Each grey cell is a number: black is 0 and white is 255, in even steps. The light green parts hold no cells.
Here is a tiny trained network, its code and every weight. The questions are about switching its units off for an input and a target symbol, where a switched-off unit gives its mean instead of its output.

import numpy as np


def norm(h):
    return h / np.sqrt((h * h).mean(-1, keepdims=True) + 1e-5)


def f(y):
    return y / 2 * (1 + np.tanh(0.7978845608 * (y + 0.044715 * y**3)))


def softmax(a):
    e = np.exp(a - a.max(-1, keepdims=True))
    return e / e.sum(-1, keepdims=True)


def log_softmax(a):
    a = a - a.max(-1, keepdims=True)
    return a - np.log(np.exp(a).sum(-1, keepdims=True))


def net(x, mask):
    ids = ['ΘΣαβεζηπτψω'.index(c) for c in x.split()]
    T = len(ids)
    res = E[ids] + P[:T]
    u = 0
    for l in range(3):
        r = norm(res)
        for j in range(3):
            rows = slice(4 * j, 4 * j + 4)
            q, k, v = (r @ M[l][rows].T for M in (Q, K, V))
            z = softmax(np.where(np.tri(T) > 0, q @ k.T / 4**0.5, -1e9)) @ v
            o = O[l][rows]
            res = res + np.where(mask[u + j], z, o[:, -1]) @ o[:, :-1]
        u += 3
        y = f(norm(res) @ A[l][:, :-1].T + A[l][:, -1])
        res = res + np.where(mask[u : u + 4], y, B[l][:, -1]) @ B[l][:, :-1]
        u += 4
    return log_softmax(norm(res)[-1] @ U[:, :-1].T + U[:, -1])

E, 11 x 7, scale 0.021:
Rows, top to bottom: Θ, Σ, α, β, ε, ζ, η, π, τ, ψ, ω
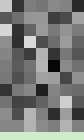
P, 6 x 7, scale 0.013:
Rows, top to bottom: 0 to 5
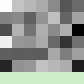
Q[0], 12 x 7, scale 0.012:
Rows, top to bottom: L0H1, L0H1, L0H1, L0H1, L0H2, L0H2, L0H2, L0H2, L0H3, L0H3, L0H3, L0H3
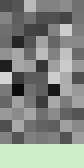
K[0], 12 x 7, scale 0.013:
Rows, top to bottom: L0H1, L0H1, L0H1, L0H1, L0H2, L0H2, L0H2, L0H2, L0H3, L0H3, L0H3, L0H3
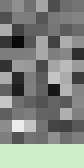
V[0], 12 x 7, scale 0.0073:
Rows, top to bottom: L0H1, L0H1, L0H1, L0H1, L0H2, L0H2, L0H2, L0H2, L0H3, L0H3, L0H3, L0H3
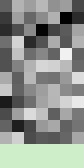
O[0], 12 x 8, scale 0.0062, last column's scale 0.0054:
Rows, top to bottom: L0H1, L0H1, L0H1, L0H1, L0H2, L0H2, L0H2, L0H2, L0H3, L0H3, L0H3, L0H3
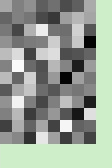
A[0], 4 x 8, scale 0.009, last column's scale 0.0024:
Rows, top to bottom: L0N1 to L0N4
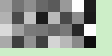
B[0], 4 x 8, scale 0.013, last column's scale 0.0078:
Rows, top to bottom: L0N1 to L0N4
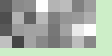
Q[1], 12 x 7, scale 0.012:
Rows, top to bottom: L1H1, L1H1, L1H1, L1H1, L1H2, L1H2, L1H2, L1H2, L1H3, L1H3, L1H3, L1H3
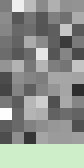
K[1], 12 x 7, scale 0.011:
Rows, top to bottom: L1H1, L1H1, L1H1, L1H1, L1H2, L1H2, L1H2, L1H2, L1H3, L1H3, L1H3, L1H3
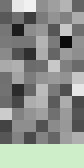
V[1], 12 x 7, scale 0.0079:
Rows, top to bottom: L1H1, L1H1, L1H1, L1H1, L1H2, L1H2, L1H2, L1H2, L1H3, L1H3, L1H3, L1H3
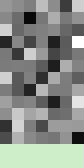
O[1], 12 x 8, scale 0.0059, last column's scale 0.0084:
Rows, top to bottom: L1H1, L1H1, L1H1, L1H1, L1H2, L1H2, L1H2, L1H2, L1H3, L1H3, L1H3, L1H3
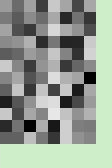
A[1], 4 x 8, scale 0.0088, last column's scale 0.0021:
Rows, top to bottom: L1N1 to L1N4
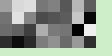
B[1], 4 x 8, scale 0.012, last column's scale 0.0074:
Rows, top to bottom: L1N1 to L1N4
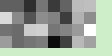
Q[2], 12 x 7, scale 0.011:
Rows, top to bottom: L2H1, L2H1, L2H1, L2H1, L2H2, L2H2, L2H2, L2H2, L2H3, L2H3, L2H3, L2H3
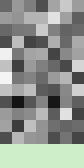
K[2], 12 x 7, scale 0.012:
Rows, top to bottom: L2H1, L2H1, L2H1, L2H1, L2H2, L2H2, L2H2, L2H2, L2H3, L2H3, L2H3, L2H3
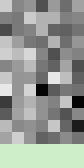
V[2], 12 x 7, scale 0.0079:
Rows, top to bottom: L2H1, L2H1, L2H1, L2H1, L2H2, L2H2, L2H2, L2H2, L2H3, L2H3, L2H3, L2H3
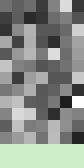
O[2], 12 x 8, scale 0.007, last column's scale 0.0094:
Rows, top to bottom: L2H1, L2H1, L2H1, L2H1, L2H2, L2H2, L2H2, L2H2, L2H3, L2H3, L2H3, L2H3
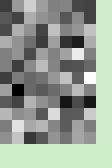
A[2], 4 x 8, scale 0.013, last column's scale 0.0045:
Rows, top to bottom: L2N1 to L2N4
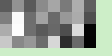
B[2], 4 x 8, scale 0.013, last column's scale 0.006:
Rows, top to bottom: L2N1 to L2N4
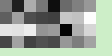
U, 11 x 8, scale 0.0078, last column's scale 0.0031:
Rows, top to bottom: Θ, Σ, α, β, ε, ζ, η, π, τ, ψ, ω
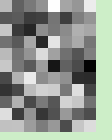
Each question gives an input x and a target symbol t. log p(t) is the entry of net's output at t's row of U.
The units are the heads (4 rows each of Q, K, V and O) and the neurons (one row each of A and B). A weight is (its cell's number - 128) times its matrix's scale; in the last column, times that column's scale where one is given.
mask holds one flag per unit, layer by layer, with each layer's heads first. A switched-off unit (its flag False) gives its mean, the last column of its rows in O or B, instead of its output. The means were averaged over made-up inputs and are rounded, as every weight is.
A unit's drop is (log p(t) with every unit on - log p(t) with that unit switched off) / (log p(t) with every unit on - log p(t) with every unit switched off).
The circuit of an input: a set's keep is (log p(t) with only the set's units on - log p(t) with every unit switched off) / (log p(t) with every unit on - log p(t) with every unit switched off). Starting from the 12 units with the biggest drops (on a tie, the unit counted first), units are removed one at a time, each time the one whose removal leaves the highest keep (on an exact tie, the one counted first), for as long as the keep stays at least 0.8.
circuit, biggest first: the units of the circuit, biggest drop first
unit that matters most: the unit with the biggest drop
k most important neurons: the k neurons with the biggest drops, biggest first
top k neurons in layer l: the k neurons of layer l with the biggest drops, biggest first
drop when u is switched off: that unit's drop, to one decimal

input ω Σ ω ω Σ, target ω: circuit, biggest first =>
(L2H3, L2N3)
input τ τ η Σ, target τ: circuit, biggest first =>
(L0H3, L2N2)
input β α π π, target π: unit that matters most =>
L0H2
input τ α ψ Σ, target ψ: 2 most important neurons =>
(L0N3, L1N3)
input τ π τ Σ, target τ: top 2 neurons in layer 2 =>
(L2N2, L2N3)
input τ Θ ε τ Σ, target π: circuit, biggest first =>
(L0N1, L0H1)
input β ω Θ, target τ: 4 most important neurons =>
(L0N2, L0N3, L2N2, L2N3)
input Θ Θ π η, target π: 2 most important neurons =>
(L0N1, L0N3)
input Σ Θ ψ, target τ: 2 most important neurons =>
(L0N3, L2N2)
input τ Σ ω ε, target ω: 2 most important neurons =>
(L0N3, L2N3)
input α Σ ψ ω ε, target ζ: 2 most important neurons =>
(L1N4, L0N1)
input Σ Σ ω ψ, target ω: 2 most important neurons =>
(L0N3, L2N3)
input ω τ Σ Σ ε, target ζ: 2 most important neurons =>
(L1N4, L0N3)
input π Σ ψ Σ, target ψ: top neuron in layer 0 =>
(L0N3)
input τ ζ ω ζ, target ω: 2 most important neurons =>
(L0N3, L2N3)
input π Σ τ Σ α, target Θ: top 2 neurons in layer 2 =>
(L2N2, L2N1)
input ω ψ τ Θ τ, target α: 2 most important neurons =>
(L1N4, L0N3)
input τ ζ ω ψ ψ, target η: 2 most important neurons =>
(L0N3, L0N1)
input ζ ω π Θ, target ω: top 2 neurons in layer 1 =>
(L1N3, L1N1)
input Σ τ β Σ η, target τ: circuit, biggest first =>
(L0H3)
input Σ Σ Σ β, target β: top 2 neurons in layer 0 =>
(L0N2, L0N1)
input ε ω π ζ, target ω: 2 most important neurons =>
(L1N1, L1N3)
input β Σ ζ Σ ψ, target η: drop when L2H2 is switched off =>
-0.1
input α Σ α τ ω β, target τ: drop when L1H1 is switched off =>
0.2
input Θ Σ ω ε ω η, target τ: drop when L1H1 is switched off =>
0.1
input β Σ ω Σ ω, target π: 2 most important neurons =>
(L0N2, L2N2)
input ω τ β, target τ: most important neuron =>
(L2N2)
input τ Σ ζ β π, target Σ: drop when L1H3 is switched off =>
0.2
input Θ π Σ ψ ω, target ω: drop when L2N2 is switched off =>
0.0
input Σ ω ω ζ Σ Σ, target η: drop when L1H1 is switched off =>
0.1
